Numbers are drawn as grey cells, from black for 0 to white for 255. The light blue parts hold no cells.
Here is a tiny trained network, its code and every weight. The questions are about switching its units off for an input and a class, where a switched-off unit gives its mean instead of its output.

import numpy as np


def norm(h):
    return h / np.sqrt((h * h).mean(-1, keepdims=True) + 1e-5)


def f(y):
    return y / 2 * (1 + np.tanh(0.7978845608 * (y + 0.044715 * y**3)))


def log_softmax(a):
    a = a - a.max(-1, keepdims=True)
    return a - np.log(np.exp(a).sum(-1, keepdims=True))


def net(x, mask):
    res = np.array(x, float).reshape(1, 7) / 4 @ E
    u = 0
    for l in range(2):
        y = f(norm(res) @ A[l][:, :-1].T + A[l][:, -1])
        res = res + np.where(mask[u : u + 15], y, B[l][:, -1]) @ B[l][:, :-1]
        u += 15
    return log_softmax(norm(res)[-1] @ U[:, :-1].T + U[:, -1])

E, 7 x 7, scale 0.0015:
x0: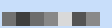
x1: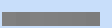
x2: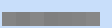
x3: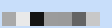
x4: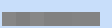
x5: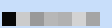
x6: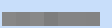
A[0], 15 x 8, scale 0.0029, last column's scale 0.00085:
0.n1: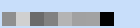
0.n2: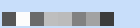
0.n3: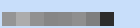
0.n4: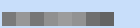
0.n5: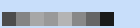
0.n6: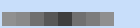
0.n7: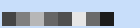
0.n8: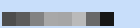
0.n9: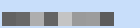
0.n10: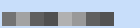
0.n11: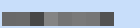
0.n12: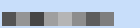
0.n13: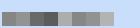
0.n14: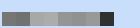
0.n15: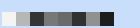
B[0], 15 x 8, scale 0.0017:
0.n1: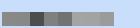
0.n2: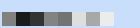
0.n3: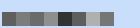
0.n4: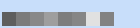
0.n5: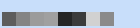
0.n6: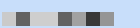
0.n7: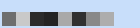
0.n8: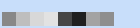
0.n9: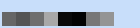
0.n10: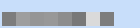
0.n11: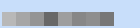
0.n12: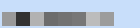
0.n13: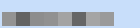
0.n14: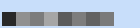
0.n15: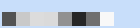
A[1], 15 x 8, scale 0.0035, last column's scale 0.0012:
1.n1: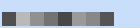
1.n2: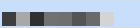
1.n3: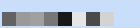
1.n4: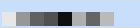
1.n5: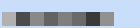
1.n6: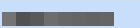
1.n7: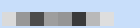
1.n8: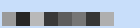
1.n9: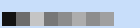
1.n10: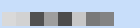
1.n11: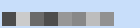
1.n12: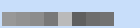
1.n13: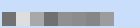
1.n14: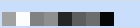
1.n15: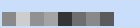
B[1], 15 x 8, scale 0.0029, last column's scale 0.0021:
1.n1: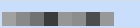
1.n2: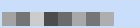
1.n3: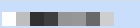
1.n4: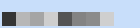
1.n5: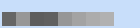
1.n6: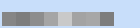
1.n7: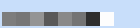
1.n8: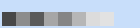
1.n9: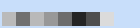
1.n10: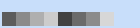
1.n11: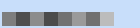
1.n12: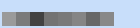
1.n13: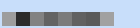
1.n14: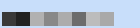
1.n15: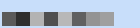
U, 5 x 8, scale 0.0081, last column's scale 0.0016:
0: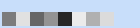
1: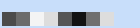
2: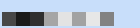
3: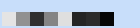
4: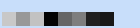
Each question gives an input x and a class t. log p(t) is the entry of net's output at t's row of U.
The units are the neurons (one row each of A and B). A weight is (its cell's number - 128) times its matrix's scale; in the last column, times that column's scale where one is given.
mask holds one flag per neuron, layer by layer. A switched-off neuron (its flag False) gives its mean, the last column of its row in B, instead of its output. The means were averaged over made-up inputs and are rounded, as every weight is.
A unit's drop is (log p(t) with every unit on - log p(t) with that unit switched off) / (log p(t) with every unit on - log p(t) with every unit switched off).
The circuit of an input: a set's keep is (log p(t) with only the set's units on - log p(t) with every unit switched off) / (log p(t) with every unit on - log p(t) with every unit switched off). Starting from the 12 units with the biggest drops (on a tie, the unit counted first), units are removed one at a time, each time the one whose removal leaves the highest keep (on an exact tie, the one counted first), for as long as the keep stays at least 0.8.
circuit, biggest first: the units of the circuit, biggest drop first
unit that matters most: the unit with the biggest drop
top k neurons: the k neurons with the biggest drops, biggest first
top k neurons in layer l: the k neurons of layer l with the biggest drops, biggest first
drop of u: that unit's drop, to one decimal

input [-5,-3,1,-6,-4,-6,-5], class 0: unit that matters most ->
1.n8
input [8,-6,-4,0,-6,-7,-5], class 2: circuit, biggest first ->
(1.n8 1.n9)
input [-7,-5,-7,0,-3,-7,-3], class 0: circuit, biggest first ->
(1.n9 1.n8)
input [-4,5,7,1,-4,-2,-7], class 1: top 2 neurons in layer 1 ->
(1.n14 1.n15)
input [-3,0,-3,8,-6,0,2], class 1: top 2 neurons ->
(1.n10 0.n15)
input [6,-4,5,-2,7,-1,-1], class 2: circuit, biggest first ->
(0.n15 1.n8)
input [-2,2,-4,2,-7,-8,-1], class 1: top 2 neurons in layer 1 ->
(1.n4 1.n3)
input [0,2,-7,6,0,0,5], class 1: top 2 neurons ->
(1.n10 1.n3)
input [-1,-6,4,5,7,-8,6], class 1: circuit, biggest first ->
(1.n3 1.n4)
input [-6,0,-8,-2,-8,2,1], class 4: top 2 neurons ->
(1.n3 0.n7)
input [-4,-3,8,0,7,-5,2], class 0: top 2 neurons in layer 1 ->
(1.n9 1.n8)
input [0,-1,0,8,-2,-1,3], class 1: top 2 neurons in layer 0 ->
(0.n15 0.n7)
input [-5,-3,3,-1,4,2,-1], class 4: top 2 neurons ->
(1.n3 0.n7)
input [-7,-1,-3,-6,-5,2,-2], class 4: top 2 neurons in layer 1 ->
(1.n3 1.n9)
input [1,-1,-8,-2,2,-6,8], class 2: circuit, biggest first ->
(1.n8)
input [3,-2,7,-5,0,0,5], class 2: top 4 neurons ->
(1.n8 0.n15 1.n10 1.n4)
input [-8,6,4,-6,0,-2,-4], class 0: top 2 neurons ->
(1.n8 1.n4)
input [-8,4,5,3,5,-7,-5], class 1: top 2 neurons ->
(0.n15 1.n14)
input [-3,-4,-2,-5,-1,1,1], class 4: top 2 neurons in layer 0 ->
(0.n2 0.n7)
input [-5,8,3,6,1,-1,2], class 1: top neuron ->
(0.n15)
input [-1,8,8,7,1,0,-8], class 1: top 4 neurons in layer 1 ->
(1.n10 1.n3 1.n8 1.n7)
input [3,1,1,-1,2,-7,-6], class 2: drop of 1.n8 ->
1.0
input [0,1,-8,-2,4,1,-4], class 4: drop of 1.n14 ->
-0.1
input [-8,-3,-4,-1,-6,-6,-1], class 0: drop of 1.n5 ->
0.1
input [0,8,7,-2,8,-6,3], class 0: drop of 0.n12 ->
0.0
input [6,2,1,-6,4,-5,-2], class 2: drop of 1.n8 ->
0.3
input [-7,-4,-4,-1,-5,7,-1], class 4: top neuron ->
(1.n8)
